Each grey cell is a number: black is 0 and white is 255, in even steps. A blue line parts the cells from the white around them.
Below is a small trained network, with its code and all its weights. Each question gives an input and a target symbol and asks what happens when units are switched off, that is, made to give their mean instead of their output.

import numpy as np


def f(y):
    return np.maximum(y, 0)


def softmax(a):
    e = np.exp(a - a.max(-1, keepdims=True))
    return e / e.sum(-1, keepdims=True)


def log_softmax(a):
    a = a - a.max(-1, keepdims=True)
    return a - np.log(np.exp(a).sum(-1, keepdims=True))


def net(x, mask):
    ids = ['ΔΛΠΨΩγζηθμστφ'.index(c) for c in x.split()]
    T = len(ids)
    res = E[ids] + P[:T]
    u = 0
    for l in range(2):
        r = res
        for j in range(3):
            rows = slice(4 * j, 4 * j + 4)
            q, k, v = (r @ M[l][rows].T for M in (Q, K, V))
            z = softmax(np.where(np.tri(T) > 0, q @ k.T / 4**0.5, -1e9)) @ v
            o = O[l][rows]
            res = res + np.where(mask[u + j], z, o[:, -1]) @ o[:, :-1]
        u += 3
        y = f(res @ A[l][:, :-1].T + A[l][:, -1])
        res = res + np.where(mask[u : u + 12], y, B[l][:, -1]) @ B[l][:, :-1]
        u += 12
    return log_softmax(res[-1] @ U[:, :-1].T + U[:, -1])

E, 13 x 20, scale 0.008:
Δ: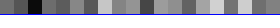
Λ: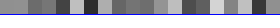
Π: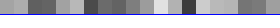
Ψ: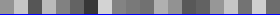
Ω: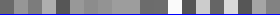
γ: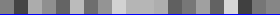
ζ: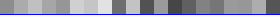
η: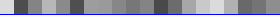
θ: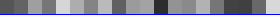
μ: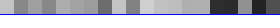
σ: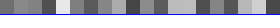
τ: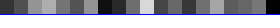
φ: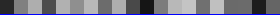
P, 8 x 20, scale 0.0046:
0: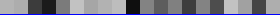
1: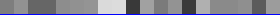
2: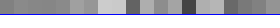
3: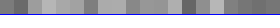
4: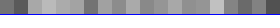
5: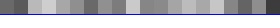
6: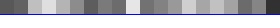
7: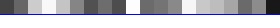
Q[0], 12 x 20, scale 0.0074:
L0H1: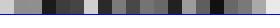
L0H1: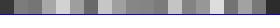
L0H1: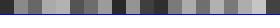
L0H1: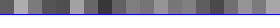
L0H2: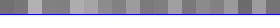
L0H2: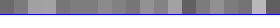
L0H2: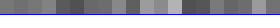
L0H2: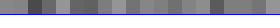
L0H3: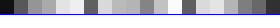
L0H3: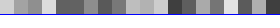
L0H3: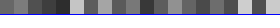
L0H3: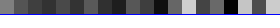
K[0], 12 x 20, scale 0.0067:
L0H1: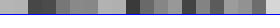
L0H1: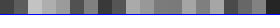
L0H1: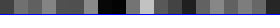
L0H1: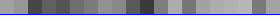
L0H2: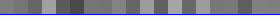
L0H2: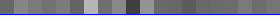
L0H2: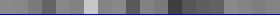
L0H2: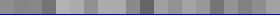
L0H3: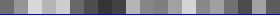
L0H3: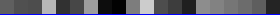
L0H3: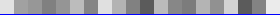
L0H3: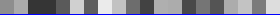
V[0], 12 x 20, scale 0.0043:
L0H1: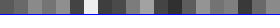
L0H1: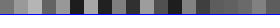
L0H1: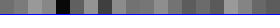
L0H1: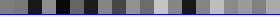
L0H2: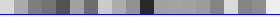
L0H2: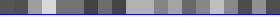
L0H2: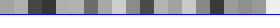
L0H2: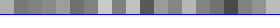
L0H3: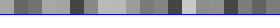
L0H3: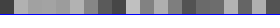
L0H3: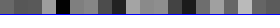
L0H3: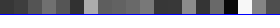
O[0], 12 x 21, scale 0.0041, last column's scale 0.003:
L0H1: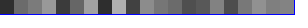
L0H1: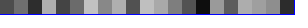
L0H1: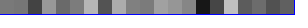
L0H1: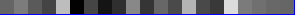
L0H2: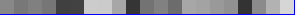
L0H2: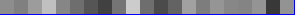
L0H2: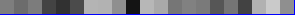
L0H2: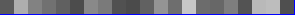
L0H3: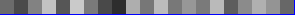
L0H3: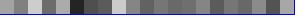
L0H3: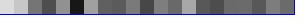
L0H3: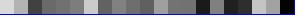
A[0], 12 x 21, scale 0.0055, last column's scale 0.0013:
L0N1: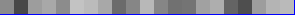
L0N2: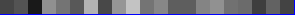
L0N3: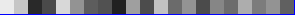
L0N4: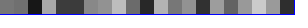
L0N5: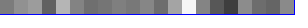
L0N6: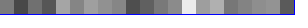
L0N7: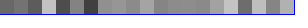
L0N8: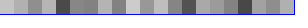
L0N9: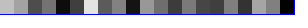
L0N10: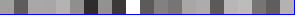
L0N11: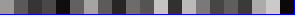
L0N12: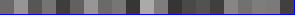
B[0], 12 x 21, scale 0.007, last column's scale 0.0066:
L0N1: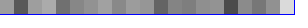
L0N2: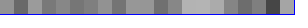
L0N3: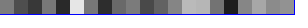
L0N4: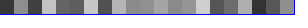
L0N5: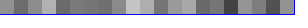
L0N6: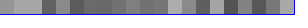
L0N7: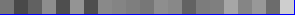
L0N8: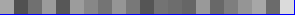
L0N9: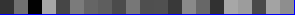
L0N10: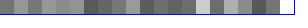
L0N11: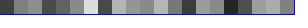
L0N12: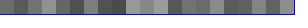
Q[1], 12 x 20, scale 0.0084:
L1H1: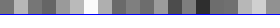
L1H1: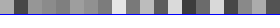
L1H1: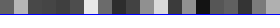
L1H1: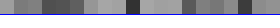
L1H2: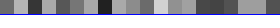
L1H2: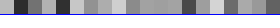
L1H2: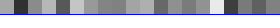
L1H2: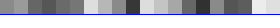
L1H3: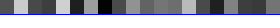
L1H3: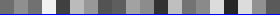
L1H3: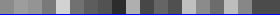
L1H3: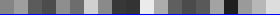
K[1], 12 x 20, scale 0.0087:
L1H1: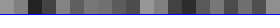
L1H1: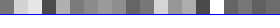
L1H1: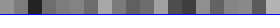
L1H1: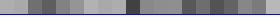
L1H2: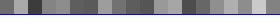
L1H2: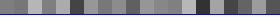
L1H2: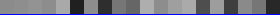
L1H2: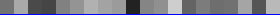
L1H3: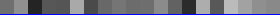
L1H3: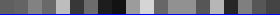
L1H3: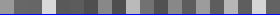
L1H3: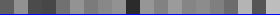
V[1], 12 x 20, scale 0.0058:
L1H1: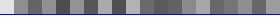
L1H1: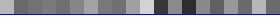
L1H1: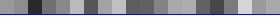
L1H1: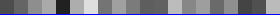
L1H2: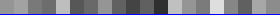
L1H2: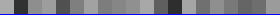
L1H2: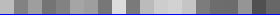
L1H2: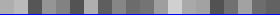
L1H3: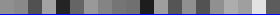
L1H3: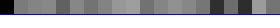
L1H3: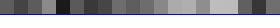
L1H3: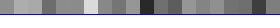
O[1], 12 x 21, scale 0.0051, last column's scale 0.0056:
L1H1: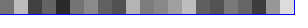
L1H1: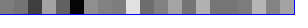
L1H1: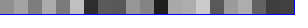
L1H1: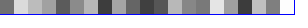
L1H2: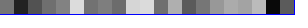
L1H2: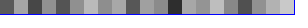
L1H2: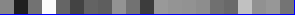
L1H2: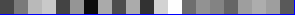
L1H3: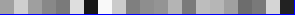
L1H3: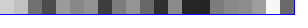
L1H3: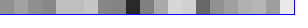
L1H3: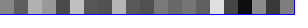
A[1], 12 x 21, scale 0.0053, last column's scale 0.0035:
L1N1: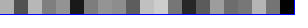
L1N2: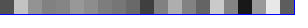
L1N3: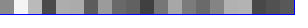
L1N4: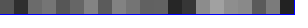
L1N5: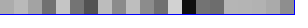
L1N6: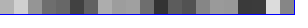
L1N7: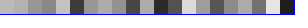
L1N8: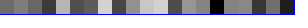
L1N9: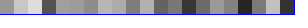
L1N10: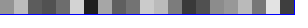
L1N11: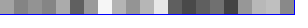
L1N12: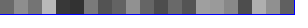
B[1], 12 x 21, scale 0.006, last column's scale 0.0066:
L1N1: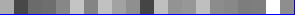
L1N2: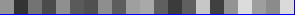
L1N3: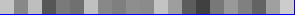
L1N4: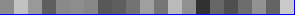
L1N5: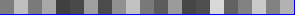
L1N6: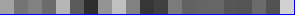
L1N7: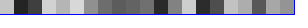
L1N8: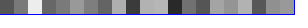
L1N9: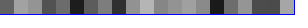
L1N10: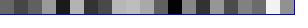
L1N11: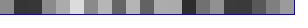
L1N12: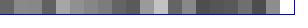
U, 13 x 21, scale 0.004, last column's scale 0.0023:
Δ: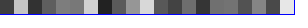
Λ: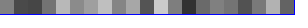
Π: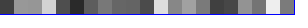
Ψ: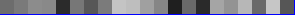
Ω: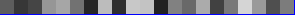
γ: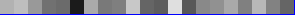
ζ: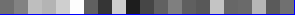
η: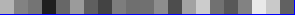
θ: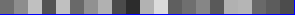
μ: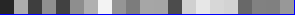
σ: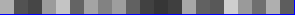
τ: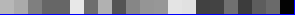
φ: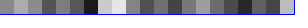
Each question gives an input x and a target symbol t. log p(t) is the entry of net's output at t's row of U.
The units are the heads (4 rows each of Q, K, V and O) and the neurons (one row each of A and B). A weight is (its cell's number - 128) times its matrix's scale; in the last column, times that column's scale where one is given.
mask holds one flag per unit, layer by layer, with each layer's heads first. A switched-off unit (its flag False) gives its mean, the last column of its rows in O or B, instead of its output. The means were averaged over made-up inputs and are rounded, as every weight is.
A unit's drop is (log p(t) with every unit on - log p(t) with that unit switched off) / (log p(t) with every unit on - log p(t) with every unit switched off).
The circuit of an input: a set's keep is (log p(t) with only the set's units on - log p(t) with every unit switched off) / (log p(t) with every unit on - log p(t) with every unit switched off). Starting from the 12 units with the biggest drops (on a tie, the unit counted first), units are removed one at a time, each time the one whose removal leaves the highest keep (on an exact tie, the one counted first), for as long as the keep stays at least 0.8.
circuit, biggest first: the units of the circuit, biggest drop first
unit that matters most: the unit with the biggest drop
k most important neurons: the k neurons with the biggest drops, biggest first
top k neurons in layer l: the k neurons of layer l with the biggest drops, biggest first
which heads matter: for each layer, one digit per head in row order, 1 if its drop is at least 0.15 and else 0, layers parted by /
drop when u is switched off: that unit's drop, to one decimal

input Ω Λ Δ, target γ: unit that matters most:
L0H1
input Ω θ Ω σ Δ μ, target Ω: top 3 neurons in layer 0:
(L0N10, L0N8, L0N6)
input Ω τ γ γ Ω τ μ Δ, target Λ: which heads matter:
111 / 100
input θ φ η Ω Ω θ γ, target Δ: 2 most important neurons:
(L1N4, L0N1)
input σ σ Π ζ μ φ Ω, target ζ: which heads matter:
000 / 100
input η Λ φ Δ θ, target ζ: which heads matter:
001 / 111
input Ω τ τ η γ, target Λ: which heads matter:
111 / 100
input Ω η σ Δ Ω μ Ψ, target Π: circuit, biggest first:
(L1H2, L0N5)
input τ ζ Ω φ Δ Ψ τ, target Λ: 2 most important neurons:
(L0N2, L1N1)
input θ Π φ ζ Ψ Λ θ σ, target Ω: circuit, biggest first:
(L1H1, L1H2, L0N5)
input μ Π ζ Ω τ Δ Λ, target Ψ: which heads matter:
101 / 011
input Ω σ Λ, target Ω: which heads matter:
000 / 111
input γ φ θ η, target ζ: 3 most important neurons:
(L0N8, L0N6, L0N7)
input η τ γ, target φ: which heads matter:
101 / 011
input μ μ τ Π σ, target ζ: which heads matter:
101 / 101
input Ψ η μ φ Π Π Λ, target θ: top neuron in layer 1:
(L1N3)
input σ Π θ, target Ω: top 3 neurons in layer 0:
(L0N10, L0N8, L0N6)
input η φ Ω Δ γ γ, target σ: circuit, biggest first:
(L1H2, L1H3, L1N7, L0H3)
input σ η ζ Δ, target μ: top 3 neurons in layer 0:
(L0N1, L0N6, L0N10)
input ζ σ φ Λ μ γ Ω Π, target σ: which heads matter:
001 / 011
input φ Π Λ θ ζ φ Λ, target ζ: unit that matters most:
L1H1
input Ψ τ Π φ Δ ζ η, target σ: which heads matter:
101 / 001
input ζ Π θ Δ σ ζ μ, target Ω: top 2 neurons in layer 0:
(L0N6, L0N8)
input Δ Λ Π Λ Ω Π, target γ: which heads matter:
001 / 011
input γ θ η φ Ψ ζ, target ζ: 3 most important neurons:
(L0N8, L0N6, L0N1)
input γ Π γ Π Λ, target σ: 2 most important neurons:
(L0N1, L1N7)
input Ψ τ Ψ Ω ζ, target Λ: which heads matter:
110 / 100
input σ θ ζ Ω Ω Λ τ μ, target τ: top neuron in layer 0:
(L0N9)
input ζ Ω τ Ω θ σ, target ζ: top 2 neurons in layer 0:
(L0N9, L0N10)
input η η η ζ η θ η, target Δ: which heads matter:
000 / 011
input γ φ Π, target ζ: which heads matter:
000 / 110
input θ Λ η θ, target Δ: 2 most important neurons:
(L0N1, L1N4)
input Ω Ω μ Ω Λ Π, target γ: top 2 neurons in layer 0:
(L0N10, L0N1)
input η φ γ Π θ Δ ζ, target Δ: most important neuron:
(L0N1)
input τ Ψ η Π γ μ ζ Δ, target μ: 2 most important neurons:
(L0N2, L0N12)
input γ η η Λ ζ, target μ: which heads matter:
001 / 001
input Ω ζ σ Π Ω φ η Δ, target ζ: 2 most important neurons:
(L0N5, L0N7)
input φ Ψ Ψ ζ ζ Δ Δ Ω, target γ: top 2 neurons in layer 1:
(L1N5, L1N3)
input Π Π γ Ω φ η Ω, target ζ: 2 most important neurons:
(L0N7, L0N8)
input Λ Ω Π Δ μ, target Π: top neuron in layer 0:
(L0N5)
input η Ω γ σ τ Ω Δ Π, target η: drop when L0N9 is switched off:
0.3
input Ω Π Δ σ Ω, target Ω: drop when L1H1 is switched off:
0.2
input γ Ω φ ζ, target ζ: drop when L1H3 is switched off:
0.1
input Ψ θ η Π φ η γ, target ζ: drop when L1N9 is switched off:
0.0
